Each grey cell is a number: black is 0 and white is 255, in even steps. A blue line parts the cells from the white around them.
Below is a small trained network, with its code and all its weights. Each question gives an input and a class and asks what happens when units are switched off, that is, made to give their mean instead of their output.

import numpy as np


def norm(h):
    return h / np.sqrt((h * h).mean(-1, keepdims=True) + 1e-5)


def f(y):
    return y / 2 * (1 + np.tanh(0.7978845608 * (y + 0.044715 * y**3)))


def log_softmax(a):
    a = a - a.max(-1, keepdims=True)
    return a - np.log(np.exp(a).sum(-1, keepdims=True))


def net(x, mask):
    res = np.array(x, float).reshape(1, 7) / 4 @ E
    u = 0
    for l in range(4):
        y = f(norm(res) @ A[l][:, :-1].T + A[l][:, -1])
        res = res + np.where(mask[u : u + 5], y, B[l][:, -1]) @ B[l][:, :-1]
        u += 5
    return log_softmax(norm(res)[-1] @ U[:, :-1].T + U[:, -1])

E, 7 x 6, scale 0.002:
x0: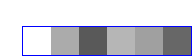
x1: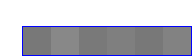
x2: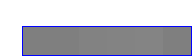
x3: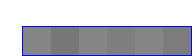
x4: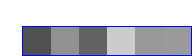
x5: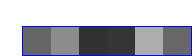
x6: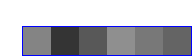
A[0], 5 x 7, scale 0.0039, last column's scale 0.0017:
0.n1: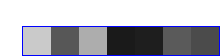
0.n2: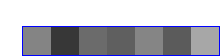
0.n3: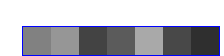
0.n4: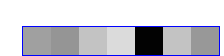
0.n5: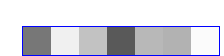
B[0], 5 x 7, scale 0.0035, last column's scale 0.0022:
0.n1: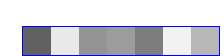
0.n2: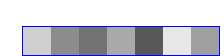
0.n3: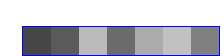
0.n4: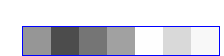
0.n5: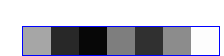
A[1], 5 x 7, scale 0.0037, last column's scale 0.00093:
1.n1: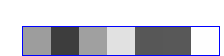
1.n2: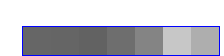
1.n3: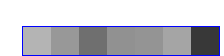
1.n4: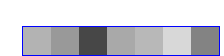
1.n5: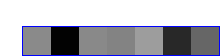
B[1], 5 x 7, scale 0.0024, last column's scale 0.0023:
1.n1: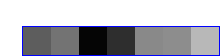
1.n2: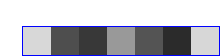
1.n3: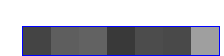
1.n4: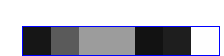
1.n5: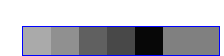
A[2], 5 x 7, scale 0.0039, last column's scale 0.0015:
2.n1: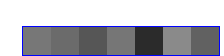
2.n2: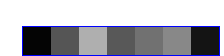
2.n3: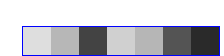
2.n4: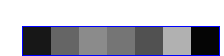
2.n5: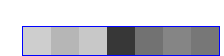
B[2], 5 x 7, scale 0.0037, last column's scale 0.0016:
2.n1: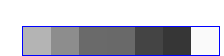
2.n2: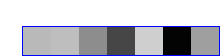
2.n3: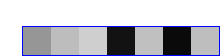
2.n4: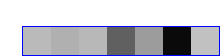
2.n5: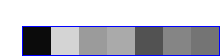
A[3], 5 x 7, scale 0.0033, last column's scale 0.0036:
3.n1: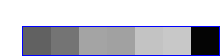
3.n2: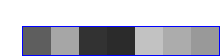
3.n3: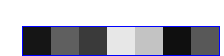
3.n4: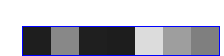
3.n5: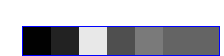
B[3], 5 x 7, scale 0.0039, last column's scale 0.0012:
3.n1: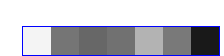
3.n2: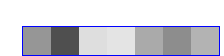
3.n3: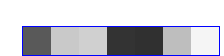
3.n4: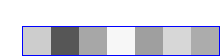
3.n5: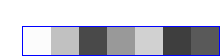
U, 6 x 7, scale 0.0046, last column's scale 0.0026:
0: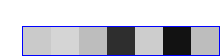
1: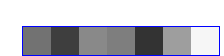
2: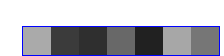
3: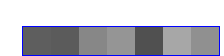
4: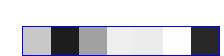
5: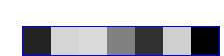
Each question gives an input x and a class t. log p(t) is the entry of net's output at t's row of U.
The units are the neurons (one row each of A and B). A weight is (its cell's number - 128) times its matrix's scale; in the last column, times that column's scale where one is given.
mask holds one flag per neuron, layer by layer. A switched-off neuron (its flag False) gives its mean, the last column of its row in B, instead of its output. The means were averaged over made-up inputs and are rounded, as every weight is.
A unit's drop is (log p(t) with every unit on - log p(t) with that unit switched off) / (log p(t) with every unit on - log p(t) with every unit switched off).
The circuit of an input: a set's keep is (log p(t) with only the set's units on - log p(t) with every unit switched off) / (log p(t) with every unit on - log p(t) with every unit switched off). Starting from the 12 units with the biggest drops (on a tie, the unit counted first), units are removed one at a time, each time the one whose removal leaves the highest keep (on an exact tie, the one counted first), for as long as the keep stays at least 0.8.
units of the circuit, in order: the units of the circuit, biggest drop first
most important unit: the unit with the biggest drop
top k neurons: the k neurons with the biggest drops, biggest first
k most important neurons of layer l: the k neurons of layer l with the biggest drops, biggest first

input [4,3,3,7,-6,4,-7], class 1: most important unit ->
0.n5
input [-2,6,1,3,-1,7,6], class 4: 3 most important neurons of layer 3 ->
[3.n4, 3.n2, 3.n3]
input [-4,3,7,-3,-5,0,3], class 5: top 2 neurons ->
[0.n5, 0.n1]
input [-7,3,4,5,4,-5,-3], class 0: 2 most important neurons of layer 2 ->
[2.n4, 2.n2]
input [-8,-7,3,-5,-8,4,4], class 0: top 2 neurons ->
[0.n5, 0.n4]
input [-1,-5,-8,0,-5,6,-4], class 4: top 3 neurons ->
[1.n4, 3.n4, 3.n2]
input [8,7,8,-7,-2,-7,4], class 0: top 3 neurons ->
[2.n3, 0.n5, 3.n4]
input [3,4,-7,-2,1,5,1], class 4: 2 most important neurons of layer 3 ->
[3.n4, 3.n2]
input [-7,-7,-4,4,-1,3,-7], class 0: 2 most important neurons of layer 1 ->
[1.n1, 1.n5]
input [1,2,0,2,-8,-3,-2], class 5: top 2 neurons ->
[0.n1, 2.n5]
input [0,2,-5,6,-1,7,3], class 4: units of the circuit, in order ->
[0.n5, 3.n4]
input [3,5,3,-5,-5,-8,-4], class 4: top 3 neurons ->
[0.n4, 3.n3, 2.n1]
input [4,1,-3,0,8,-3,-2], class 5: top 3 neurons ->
[3.n3, 1.n4, 2.n3]
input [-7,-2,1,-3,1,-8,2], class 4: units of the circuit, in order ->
[0.n4, 3.n5]
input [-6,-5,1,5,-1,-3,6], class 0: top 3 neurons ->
[0.n5, 2.n4, 2.n2]
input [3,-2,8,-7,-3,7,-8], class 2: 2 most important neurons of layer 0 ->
[0.n5, 0.n4]
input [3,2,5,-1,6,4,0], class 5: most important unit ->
3.n3
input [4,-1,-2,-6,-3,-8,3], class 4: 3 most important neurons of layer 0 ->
[0.n4, 0.n5, 0.n1]
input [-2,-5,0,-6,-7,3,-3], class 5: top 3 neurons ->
[0.n1, 2.n5, 0.n4]
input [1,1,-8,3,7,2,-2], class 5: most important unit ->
3.n3
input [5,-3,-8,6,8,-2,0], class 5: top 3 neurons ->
[3.n3, 1.n4, 2.n3]
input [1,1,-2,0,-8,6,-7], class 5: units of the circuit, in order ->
[2.n5, 0.n1]
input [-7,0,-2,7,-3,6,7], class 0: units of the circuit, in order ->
[0.n5, 3.n5]
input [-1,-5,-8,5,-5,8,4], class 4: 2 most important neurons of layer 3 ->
[3.n4, 3.n2]
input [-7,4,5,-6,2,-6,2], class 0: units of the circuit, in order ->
[3.n5, 2.n2]
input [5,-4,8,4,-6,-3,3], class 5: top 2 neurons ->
[0.n5, 0.n1]
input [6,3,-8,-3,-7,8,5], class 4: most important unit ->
0.n3
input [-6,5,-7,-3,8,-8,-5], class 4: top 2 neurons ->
[0.n4, 2.n1]
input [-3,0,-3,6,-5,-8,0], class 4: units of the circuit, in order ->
[0.n4, 3.n3]
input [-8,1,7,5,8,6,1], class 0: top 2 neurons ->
[2.n2, 2.n4]
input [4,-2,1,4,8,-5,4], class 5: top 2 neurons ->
[3.n3, 0.n5]
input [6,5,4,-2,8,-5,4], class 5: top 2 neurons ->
[3.n3, 0.n5]
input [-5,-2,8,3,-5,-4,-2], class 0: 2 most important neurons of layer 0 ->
[0.n1, 0.n4]
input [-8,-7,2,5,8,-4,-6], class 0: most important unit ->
2.n4
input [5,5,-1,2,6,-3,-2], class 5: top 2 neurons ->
[1.n4, 3.n3]
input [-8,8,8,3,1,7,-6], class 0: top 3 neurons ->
[2.n2, 2.n4, 0.n4]
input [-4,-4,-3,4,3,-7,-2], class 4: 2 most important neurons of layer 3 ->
[3.n5, 3.n1]
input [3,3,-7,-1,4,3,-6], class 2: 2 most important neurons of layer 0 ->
[0.n5, 0.n1]
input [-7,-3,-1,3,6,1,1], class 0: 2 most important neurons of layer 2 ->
[2.n4, 2.n2]
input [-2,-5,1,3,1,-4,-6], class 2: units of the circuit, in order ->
[0.n5]
